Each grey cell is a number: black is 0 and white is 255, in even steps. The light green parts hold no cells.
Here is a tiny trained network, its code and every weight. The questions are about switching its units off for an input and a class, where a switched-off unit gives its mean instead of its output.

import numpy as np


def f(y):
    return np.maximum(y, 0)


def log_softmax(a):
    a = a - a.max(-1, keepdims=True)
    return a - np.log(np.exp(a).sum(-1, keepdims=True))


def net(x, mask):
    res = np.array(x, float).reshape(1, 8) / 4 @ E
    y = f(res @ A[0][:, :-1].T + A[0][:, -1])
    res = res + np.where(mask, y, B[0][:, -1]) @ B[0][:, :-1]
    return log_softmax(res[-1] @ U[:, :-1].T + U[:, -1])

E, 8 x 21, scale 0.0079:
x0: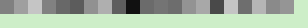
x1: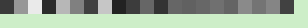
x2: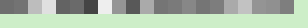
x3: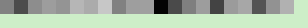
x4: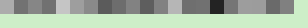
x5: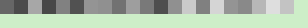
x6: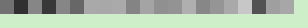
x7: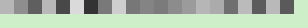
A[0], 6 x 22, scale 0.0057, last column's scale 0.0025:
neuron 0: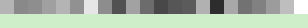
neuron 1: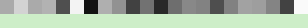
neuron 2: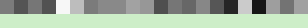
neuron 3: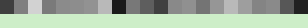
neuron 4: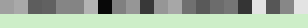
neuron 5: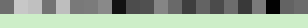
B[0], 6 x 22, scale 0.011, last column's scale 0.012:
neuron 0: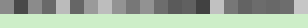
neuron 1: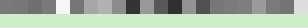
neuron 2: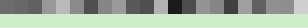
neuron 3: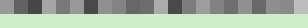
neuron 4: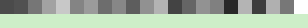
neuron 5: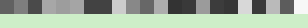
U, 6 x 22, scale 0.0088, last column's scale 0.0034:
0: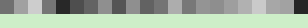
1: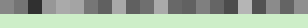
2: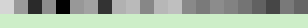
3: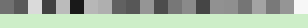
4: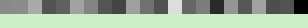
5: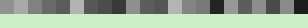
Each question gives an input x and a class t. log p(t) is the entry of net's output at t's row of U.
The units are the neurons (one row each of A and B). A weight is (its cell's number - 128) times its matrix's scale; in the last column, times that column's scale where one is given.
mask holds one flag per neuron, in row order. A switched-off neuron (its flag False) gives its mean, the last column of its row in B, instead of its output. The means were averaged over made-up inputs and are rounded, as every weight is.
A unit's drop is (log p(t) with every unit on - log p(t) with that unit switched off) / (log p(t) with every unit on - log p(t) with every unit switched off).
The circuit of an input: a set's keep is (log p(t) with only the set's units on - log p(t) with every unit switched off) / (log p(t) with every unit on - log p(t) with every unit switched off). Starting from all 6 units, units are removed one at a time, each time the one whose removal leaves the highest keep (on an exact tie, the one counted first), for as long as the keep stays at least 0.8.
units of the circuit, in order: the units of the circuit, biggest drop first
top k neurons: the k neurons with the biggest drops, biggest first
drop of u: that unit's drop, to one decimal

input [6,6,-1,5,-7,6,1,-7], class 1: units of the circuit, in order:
(neuron 3)
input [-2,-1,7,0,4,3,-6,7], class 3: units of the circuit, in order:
(neuron 5; neuron 1; neuron 4)
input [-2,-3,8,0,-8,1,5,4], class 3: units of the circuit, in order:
(neuron 5; neuron 4)
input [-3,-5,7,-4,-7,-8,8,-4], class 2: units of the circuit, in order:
(neuron 4; neuron 5; neuron 1)
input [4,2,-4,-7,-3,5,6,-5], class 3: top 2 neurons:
(neuron 5; neuron 2)
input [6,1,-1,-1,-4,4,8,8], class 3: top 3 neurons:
(neuron 5; neuron 4; neuron 2)
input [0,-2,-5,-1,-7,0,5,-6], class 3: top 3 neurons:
(neuron 5; neuron 2; neuron 3)
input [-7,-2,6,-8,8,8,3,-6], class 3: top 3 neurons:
(neuron 5; neuron 2; neuron 3)
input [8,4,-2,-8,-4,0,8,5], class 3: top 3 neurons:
(neuron 5; neuron 4; neuron 2)
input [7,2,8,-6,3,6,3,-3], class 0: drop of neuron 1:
0.2
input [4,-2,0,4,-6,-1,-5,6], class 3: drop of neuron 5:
0.3
